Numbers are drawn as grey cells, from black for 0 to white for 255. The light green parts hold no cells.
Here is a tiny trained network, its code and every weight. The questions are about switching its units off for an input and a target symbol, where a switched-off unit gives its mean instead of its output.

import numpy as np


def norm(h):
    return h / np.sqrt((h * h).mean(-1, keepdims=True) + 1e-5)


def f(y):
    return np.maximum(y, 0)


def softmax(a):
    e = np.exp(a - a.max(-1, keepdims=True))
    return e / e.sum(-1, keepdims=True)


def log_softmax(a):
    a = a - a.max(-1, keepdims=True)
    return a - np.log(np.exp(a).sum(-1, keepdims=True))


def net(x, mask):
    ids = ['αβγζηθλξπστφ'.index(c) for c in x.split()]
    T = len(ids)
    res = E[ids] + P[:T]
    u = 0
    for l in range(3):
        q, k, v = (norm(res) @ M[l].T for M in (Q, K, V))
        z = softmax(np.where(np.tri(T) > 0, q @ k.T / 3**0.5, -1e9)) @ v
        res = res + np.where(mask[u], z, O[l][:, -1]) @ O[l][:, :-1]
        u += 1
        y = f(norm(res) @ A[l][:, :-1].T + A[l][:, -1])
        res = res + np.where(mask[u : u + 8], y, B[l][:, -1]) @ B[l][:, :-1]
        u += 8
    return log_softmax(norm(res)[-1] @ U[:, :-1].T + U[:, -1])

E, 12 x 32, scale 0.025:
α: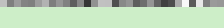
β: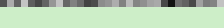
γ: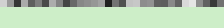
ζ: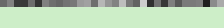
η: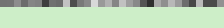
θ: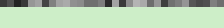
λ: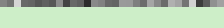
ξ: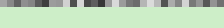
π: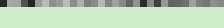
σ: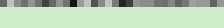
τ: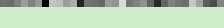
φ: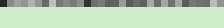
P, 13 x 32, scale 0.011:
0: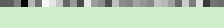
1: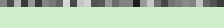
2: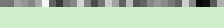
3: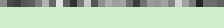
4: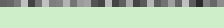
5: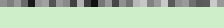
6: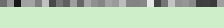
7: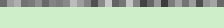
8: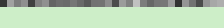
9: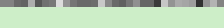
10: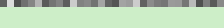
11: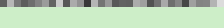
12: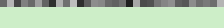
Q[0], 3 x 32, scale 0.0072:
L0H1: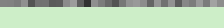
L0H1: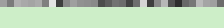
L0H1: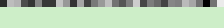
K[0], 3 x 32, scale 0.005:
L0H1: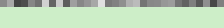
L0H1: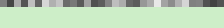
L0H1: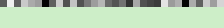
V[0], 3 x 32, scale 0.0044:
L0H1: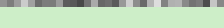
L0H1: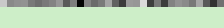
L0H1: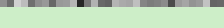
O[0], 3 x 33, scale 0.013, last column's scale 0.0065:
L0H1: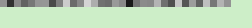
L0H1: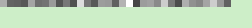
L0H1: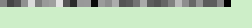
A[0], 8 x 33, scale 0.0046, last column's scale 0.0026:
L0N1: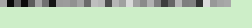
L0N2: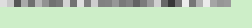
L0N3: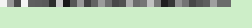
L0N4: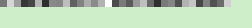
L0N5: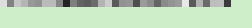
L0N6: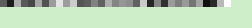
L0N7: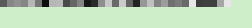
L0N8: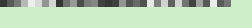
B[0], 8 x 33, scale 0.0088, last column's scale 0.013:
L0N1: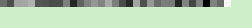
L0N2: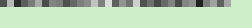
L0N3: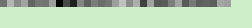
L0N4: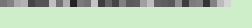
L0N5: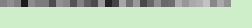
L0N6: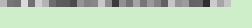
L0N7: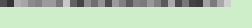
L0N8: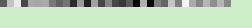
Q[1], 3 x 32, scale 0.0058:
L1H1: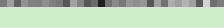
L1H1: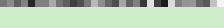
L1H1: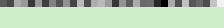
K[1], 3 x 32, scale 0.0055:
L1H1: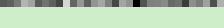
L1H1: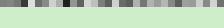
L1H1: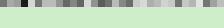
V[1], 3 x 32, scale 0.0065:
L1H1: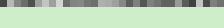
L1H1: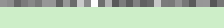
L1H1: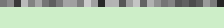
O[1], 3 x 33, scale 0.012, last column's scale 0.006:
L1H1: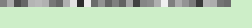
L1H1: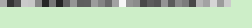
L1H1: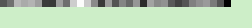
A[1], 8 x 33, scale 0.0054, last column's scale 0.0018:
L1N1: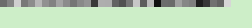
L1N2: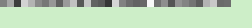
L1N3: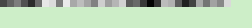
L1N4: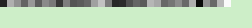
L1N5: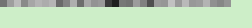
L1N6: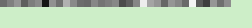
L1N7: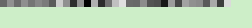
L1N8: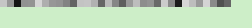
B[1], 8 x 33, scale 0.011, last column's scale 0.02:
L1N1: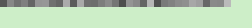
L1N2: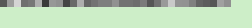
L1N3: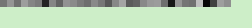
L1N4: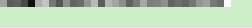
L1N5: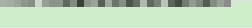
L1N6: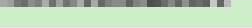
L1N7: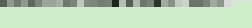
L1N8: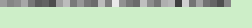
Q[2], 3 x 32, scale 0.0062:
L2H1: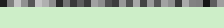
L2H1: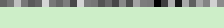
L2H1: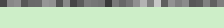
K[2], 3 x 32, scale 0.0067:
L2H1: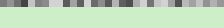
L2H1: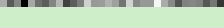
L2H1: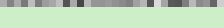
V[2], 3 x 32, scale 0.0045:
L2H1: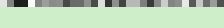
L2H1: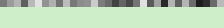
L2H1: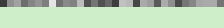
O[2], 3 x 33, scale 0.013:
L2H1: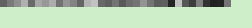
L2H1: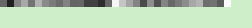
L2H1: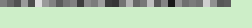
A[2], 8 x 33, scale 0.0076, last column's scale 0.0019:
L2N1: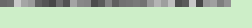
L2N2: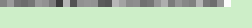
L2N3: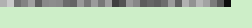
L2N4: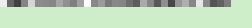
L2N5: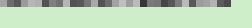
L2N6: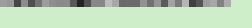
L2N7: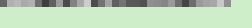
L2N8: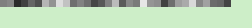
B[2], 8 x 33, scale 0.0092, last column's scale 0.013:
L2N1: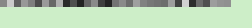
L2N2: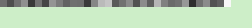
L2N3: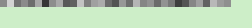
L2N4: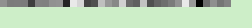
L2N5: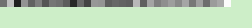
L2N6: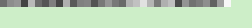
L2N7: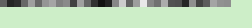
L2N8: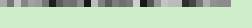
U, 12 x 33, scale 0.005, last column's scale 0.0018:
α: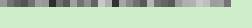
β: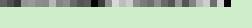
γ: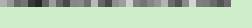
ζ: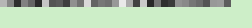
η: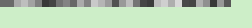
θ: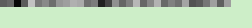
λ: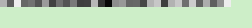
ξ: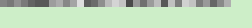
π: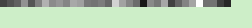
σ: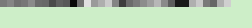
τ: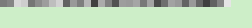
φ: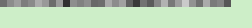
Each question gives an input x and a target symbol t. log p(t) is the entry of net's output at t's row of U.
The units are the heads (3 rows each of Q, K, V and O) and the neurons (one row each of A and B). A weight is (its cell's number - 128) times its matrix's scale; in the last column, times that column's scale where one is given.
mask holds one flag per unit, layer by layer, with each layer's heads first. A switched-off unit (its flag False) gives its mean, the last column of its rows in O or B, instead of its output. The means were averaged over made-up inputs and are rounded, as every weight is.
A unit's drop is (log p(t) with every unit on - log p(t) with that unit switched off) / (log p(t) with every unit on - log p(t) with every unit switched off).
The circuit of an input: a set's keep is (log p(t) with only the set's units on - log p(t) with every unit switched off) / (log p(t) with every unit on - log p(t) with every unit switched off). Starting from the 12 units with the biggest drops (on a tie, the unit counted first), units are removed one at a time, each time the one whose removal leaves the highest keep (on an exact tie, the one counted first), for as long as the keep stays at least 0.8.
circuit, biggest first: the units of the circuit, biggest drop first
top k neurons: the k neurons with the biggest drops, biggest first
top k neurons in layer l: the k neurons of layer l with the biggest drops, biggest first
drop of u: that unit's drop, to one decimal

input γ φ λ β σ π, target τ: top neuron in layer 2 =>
[L2N5]
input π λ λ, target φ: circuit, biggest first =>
[L1H1; L0H1]
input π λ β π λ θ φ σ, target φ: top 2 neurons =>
[L1N2; L0N1]
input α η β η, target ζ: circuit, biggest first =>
[L2H1; L1H1; L0H1]
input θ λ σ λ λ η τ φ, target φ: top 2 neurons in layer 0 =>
[L0N8; L0N1]
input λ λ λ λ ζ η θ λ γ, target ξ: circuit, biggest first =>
[L2H1; L0H1]
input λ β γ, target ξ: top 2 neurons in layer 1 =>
[L1N8; L1N7]
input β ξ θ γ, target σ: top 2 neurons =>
[L0N3; L1N7]
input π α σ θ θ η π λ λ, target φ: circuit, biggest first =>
[L1H1; L0H1; L1N5]
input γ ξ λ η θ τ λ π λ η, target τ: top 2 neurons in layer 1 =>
[L1N4; L1N7]
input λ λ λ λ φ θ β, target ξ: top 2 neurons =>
[L0N1; L0N4]
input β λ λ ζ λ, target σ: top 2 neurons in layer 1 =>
[L1N7; L1N4]
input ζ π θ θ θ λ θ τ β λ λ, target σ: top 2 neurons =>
[L0N1; L2N6]
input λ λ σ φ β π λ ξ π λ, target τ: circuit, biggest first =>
[L0H1]
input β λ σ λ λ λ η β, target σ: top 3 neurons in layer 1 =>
[L1N7; L1N4; L1N6]
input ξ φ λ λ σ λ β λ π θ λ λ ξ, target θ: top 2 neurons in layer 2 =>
[L2N7; L2N1]
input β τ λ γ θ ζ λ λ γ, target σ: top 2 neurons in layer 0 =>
[L0N3; L0N1]
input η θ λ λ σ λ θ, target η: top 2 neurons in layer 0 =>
[L0N7; L0N4]
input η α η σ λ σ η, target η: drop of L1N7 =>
0.0
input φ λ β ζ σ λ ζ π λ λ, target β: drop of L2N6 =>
0.1
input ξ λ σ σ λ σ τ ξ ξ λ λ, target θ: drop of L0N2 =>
0.2
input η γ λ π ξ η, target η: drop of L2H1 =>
0.2
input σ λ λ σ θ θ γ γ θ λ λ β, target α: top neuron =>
[L0N4]
